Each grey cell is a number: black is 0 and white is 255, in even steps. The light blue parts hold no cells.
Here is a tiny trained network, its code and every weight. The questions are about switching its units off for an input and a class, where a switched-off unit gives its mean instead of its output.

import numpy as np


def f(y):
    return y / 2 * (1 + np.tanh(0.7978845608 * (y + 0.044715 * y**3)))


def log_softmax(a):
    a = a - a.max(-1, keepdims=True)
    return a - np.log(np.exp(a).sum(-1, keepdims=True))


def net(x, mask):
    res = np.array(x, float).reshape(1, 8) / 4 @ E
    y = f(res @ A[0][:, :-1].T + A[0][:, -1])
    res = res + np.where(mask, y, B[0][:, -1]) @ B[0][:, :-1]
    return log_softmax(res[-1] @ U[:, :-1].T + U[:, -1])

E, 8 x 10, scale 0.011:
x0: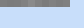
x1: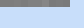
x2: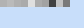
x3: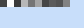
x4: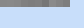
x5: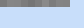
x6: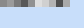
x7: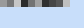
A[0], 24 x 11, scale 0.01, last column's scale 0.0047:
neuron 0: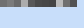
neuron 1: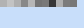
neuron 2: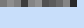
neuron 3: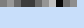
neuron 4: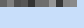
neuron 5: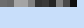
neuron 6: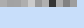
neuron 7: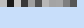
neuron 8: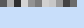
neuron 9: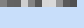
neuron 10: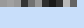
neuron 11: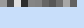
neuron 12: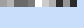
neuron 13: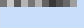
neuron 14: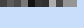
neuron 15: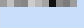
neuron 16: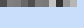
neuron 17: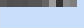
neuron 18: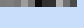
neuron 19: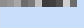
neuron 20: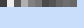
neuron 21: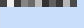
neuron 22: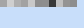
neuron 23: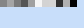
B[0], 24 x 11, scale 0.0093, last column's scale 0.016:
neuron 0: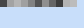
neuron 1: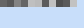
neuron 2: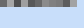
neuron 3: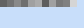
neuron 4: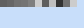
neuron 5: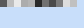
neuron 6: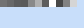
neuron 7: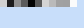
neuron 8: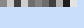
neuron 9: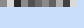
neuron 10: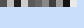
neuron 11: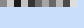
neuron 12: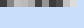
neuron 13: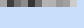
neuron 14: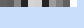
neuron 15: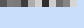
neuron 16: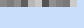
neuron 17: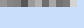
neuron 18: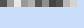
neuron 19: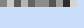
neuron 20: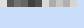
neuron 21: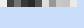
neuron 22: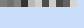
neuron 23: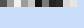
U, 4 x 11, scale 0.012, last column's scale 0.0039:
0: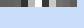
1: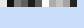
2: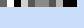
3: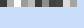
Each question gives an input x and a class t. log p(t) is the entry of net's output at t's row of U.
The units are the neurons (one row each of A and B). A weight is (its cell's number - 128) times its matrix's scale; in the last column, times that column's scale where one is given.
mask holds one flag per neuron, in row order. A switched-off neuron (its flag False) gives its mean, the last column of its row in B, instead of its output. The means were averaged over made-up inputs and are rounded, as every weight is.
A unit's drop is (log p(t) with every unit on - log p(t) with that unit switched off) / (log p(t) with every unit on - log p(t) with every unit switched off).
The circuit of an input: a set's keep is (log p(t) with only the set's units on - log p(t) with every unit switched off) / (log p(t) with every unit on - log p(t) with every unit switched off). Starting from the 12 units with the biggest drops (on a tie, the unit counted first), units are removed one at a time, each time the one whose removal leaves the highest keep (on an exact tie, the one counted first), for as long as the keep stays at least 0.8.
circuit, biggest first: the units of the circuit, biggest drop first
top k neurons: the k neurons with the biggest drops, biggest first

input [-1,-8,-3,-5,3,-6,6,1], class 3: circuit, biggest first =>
(neuron 23)
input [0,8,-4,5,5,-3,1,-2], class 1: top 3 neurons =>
(neuron 21; neuron 20; neuron 15)
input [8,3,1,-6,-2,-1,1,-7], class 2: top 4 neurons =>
(neuron 9; neuron 8; neuron 21; neuron 20)
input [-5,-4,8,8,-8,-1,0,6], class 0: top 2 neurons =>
(neuron 15; neuron 22)
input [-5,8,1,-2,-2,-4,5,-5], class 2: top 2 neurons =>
(neuron 8; neuron 9)
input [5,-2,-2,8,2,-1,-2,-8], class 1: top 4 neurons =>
(neuron 20; neuron 21; neuron 13; neuron 10)
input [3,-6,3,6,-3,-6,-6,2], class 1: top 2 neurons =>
(neuron 20; neuron 21)
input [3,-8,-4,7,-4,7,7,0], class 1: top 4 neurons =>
(neuron 21; neuron 20; neuron 13; neuron 18)
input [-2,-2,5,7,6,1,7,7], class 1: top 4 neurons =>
(neuron 21; neuron 13; neuron 20; neuron 8)
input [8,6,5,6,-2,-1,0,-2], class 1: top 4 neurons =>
(neuron 20; neuron 21; neuron 13; neuron 14)
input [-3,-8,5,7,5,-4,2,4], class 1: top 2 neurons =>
(neuron 21; neuron 20)
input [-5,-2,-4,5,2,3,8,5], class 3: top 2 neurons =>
(neuron 23; neuron 12)
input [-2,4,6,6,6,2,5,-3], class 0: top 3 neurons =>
(neuron 15; neuron 22; neuron 7)
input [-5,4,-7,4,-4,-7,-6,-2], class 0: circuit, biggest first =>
(neuron 14)
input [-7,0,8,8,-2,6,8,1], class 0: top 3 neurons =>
(neuron 15; neuron 22; neuron 6)
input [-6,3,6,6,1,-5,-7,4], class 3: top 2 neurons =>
(neuron 5; neuron 18)
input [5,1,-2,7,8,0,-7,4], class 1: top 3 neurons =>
(neuron 21; neuron 20; neuron 13)
